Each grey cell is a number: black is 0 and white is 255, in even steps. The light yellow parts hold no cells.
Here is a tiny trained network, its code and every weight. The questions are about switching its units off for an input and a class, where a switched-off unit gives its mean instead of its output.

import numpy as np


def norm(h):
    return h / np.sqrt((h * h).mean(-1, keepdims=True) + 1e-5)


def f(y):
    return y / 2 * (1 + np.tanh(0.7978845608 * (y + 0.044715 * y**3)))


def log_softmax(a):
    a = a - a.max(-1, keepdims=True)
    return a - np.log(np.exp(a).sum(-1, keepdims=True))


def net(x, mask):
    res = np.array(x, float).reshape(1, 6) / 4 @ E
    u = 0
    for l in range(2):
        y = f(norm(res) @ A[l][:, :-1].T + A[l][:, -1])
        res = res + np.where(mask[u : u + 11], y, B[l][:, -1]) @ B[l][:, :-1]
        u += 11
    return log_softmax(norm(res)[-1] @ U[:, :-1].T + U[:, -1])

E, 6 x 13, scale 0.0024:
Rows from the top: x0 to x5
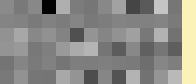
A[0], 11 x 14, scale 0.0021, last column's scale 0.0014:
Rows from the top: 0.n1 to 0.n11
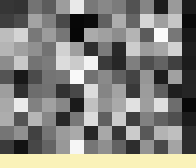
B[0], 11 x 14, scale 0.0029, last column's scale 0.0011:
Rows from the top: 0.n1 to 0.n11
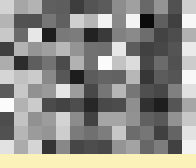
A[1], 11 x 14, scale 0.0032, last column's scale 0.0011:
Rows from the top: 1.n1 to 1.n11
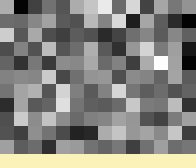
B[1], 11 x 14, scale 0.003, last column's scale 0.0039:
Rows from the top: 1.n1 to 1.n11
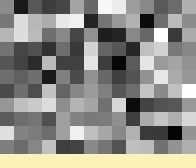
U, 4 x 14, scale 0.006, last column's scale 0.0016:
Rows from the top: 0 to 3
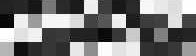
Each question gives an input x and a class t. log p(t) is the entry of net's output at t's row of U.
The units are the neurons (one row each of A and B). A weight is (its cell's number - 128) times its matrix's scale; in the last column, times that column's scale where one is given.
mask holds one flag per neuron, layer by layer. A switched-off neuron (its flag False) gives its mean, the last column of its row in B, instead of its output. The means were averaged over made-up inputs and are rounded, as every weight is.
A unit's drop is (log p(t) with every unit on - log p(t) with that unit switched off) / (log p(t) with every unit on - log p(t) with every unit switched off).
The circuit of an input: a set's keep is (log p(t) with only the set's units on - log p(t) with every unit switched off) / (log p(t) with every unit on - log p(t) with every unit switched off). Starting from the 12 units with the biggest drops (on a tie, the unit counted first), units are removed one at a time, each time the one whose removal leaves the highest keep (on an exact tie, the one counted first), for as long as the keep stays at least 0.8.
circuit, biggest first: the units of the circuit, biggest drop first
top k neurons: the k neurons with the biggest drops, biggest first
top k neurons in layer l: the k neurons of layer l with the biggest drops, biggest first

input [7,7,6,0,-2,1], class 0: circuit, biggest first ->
(1.n5, 0.n6)
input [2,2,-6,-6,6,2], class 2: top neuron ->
(0.n11)
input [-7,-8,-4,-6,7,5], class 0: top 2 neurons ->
(0.n5, 1.n4)
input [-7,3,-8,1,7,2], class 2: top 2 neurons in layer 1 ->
(1.n7, 1.n3)
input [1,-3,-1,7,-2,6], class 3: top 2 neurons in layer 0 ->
(0.n5, 0.n7)
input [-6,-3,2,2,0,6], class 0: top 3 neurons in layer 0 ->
(0.n7, 0.n9, 0.n11)
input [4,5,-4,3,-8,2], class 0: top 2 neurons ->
(0.n8, 0.n2)
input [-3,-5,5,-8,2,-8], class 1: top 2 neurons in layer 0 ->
(0.n7, 0.n5)
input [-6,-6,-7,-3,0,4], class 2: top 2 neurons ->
(0.n6, 0.n11)
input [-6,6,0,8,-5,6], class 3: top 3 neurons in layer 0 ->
(0.n5, 0.n7, 0.n9)
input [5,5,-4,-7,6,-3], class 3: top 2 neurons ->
(0.n2, 1.n10)
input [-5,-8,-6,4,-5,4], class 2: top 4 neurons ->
(0.n6, 0.n11, 0.n1, 1.n7)
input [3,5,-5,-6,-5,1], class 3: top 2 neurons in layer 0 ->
(0.n2, 0.n8)
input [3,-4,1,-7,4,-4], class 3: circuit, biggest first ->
(0.n2)
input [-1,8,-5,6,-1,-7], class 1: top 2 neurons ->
(0.n7, 0.n2)
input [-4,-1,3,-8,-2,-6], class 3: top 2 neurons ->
(0.n2, 0.n4)
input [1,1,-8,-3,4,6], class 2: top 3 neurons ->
(0.n11, 0.n6, 0.n1)
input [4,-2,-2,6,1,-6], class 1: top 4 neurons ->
(0.n7, 0.n2, 0.n9, 1.n2)
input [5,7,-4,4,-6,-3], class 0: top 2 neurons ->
(0.n2, 0.n8)
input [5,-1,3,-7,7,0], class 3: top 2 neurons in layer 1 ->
(1.n10, 1.n1)
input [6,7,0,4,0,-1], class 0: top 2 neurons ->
(0.n2, 1.n5)
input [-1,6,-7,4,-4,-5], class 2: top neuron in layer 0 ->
(0.n6)
